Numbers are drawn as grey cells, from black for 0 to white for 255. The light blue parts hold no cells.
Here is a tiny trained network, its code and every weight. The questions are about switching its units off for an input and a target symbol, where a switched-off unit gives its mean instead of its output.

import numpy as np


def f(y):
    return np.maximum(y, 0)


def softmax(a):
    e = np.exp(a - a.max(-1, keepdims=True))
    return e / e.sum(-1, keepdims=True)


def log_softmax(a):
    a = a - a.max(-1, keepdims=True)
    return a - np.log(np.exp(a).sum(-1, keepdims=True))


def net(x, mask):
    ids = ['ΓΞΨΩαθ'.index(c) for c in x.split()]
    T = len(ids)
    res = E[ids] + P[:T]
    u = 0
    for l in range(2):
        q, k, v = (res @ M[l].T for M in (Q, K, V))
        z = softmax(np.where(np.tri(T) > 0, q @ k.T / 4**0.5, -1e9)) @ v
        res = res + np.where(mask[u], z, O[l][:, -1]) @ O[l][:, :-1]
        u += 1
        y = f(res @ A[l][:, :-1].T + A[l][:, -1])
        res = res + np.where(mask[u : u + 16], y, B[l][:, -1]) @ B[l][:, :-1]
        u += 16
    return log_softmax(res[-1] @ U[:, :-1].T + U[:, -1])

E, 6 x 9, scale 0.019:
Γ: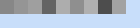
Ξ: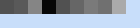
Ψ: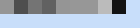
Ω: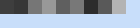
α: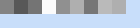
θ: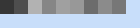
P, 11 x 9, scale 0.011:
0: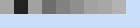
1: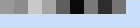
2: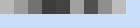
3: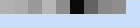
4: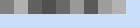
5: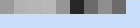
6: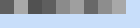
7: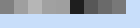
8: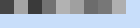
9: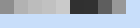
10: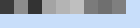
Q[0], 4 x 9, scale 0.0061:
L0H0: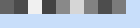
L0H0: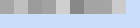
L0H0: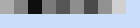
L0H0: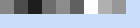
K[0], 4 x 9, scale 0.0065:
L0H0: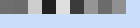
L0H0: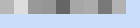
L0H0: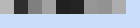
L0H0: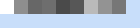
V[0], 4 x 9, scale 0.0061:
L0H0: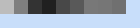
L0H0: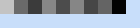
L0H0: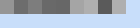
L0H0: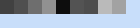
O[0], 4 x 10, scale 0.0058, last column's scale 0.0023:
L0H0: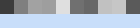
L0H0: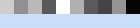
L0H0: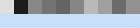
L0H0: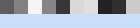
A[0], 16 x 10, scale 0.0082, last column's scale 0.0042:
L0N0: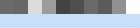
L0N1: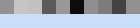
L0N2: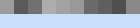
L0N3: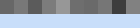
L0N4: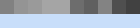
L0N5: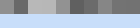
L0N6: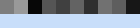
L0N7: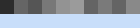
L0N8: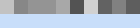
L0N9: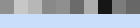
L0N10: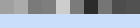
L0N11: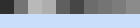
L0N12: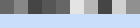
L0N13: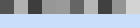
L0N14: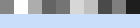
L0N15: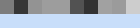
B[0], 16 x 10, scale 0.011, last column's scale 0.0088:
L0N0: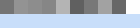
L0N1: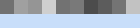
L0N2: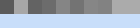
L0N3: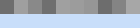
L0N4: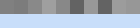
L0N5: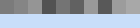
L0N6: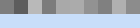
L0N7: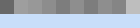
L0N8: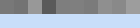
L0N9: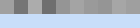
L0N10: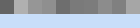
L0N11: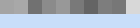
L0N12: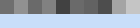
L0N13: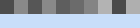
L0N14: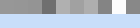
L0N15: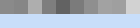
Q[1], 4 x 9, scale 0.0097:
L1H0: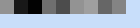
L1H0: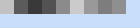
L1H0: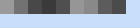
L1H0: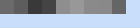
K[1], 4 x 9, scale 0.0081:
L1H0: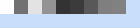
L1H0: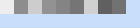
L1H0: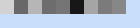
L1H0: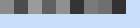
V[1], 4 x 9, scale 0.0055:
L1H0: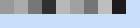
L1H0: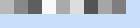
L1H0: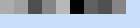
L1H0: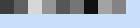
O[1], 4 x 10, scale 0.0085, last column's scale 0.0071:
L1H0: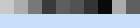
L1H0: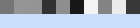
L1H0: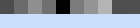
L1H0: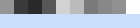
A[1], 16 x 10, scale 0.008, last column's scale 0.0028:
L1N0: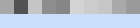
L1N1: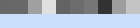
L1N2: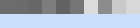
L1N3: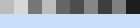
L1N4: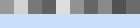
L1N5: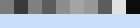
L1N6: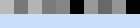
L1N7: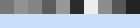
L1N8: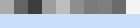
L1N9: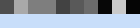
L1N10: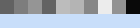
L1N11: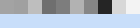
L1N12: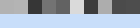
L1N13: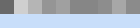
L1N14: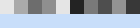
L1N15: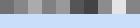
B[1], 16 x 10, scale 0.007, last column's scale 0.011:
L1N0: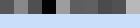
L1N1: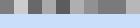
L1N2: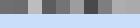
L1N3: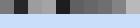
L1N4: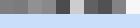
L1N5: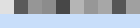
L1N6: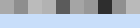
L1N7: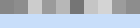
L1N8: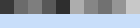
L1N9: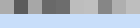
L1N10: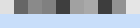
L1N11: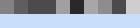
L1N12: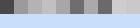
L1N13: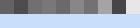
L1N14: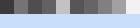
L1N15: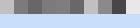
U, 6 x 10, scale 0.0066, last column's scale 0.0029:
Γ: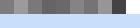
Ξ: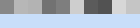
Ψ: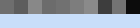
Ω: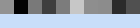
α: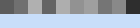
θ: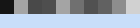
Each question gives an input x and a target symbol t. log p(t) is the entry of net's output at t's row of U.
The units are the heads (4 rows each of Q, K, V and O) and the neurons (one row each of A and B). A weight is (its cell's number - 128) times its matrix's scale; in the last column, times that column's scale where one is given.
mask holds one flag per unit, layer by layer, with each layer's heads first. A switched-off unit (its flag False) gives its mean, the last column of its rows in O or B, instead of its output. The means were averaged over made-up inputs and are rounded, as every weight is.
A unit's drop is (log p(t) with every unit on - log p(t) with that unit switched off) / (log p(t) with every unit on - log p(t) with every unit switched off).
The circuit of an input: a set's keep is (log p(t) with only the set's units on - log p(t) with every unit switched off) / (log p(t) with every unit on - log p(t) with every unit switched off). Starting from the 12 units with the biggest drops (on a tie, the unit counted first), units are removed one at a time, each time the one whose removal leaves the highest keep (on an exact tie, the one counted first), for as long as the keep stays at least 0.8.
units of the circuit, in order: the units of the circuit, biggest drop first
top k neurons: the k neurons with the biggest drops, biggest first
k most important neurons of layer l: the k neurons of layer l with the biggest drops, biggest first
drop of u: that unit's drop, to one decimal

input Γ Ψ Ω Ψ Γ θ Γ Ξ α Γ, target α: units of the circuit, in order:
[L1H0 L1N7]
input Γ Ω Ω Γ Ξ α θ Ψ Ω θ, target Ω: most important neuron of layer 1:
[L1N10]
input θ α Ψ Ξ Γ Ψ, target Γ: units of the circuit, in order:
[L1H0 L0N1 L0N15]
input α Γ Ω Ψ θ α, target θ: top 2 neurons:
[L1N14 L1N10]
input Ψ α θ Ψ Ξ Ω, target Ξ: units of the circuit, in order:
[L1H0 L0N11 L1N12 L1N11]
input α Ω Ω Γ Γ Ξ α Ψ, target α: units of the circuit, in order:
[L1H0 L1N7]
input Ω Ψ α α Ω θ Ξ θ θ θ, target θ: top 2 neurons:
[L1N14 L0N11]
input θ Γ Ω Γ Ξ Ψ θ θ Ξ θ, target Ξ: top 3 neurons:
[L0N12 L0N11 L1N12]
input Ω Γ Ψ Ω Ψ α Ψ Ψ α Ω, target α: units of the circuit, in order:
[L1H0 L1N7 L0N0]
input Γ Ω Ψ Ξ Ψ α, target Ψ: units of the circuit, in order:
[L1H0 L1N3 L1N11 L0N5]
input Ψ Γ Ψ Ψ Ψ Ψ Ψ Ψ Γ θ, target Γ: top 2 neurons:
[L0N13 L0N12]
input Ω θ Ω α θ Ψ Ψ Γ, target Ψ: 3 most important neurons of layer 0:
[L0N1 L0N3 L0N2]
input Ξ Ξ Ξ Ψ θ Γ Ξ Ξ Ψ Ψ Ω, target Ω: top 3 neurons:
[L1N10 L0N15 L0N7]
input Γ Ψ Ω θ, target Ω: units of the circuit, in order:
[L1H0]
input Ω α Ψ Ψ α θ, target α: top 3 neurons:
[L1N7 L0N5 L0N0]
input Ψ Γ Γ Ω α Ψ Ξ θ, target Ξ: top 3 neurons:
[L0N11 L0N12 L1N12]
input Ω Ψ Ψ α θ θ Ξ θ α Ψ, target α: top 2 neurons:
[L1N7 L0N5]
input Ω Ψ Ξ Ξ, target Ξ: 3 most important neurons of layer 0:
[L0N1 L0N11 L0N12]
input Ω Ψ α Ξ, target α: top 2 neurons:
[L1N7 L0N0]
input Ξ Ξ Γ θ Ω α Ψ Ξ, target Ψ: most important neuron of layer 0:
[L0N15]
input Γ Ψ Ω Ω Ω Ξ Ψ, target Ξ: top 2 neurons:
[L0N0 L0N1]
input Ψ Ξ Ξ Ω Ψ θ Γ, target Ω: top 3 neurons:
[L0N14 L1N11 L1N5]
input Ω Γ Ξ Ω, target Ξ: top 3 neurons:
[L0N11 L1N12 L0N12]
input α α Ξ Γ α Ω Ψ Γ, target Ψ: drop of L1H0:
1.3
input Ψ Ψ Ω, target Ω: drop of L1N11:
-0.1
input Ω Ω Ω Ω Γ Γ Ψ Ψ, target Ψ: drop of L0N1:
0.2
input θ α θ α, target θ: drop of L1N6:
0.1
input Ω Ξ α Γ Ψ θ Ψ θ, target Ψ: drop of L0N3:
0.0
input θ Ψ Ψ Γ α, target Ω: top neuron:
[L1N5]
